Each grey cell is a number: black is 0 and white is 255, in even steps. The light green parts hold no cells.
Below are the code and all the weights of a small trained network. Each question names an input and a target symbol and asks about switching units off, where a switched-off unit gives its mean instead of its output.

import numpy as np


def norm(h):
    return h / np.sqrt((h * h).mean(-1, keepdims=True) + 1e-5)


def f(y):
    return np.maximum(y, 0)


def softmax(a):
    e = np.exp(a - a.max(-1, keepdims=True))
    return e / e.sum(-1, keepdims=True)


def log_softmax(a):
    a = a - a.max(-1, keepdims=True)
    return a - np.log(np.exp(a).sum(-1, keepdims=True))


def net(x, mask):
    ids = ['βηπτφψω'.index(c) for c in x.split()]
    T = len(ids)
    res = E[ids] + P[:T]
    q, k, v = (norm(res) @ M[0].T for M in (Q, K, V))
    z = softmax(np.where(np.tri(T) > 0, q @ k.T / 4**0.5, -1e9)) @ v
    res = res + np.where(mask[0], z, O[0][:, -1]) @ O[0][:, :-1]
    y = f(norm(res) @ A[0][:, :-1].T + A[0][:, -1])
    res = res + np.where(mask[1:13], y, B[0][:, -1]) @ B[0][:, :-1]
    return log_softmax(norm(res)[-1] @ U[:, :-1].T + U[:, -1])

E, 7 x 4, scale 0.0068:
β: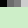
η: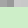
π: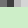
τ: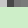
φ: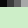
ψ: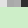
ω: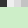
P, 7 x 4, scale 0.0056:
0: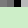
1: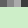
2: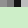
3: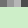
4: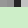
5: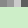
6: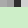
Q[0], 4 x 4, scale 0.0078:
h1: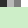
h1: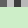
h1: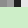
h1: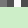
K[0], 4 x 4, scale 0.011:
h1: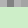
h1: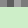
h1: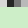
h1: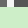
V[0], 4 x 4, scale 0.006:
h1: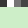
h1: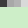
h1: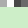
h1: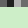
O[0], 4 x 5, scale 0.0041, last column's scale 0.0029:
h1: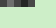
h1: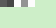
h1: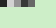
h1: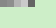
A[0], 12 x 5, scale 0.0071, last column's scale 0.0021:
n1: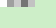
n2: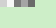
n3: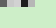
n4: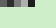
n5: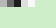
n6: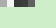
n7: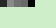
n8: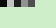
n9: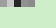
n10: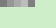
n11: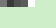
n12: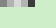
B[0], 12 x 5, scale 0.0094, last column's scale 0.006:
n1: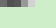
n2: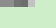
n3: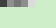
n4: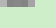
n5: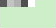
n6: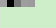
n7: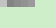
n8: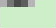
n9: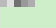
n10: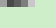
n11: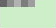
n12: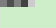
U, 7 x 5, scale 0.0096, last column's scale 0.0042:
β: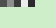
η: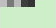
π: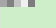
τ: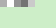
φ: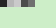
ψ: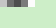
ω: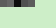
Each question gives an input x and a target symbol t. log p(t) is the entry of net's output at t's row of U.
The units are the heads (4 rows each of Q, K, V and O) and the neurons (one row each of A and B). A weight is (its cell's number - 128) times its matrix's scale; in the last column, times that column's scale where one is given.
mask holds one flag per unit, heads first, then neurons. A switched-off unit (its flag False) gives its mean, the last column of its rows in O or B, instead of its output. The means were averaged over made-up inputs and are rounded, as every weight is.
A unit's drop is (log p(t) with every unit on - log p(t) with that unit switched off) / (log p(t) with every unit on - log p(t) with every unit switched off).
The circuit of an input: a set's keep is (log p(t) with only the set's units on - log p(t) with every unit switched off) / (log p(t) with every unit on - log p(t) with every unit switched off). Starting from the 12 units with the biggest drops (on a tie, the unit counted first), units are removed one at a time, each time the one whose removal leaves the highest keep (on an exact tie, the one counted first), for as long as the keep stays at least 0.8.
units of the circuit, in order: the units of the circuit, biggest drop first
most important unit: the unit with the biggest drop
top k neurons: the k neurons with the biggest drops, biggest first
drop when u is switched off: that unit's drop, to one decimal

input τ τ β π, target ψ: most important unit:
n5
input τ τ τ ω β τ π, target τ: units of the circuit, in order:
n5; h1
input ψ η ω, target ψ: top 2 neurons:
n8; n5
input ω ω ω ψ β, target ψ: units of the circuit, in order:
n8; n3
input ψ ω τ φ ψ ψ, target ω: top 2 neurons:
n1; n5
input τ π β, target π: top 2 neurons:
n3; n4
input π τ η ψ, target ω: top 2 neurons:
n3; n6
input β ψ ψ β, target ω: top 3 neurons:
n8; n5; n9
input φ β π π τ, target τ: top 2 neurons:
n5; n6
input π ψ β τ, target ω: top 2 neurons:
n1; n5
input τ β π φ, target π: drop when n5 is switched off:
0.2
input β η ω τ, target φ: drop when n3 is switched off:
0.1
